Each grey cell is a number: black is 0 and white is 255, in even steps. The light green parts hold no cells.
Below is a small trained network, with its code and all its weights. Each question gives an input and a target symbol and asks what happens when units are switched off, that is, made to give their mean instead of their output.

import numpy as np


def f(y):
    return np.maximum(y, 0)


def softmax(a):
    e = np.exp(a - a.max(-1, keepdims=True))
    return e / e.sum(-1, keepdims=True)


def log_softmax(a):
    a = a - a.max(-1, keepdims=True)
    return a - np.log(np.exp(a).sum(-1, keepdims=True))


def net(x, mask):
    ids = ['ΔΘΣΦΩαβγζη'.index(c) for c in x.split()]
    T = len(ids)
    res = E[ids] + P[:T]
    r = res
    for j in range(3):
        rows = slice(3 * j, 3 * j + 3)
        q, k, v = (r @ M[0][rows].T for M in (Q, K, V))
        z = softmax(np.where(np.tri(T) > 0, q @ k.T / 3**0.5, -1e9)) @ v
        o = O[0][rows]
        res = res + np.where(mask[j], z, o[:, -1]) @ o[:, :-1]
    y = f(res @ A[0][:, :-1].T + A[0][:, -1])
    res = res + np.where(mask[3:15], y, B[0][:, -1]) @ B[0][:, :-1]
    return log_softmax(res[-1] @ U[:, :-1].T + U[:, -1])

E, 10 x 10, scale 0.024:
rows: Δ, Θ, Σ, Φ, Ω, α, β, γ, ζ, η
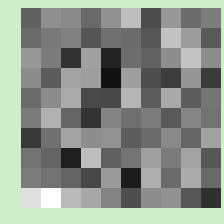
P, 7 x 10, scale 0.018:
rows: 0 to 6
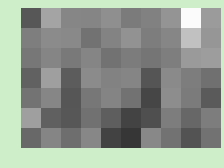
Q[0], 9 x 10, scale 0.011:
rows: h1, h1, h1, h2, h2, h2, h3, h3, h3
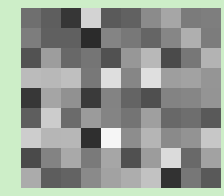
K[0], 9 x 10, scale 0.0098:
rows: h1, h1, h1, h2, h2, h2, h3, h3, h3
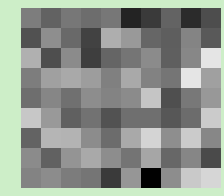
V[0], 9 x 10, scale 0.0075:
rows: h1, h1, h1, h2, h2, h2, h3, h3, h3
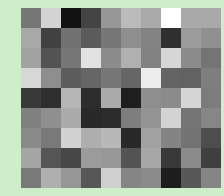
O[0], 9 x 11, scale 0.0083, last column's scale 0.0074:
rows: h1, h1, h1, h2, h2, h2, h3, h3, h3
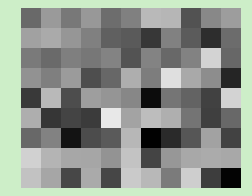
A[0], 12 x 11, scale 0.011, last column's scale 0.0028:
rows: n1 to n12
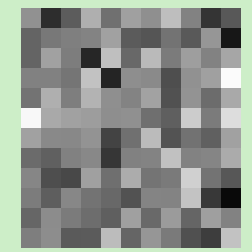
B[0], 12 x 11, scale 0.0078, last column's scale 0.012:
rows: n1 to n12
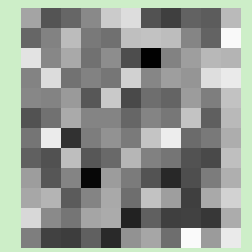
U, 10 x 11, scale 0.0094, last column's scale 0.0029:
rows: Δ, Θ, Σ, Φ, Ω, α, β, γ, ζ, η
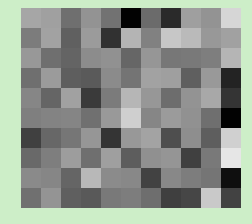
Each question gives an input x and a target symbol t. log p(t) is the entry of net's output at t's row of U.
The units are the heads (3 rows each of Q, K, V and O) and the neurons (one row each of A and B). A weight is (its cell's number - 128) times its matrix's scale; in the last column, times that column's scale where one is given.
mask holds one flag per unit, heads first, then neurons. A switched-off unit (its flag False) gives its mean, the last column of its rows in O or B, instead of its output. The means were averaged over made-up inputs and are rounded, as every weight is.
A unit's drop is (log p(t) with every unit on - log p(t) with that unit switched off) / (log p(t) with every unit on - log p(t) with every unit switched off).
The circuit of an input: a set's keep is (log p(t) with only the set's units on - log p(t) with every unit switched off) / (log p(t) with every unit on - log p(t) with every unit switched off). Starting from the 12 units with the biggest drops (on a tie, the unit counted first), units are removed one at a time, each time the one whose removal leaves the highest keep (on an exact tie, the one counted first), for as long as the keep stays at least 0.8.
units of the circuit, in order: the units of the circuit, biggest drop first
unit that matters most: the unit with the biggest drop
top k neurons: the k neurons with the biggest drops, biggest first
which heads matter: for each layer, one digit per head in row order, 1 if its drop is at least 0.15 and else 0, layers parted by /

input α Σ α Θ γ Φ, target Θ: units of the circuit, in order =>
[n4; n7]
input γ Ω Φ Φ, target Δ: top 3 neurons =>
[n2; n6; n8]
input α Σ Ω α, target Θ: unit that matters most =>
h1
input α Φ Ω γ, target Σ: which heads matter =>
011
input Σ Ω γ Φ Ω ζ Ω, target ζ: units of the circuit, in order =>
[h3; n11; h2]
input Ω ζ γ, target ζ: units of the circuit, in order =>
[h1; n2; n1]
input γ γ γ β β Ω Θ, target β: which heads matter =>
001
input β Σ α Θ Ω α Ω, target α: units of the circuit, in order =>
[h3; h2; n1]
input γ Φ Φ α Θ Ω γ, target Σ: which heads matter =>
010
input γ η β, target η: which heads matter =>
001
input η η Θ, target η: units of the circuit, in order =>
[h3; n9]
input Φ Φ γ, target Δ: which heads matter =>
100
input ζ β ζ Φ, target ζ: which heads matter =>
010
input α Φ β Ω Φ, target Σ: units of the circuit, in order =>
[h2; n10; h3; n1]
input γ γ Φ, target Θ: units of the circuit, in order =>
[n4]
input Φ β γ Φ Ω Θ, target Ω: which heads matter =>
011
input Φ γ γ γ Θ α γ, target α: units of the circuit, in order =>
[n1; h3; h2]
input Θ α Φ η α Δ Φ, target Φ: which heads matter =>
001
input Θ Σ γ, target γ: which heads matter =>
001
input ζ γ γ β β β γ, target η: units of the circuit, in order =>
[n9; h3; n4]
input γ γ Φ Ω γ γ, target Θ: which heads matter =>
011
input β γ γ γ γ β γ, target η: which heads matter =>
101
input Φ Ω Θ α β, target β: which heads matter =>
001
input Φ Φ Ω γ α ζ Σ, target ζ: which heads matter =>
110
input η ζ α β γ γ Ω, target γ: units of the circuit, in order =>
[n11; n12; n8]
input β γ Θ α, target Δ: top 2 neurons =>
[n3; n2]
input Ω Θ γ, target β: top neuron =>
[n12]
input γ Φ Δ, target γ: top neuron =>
[n12]
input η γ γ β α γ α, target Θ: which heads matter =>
111
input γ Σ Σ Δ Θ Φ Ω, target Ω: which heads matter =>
010
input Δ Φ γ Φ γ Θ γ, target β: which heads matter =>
011
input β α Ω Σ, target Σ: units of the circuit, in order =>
[h2; h3]
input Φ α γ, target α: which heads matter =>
101
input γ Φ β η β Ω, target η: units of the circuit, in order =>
[h3]
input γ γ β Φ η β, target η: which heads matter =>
101
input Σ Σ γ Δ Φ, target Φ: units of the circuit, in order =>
[n7; h3; n10]
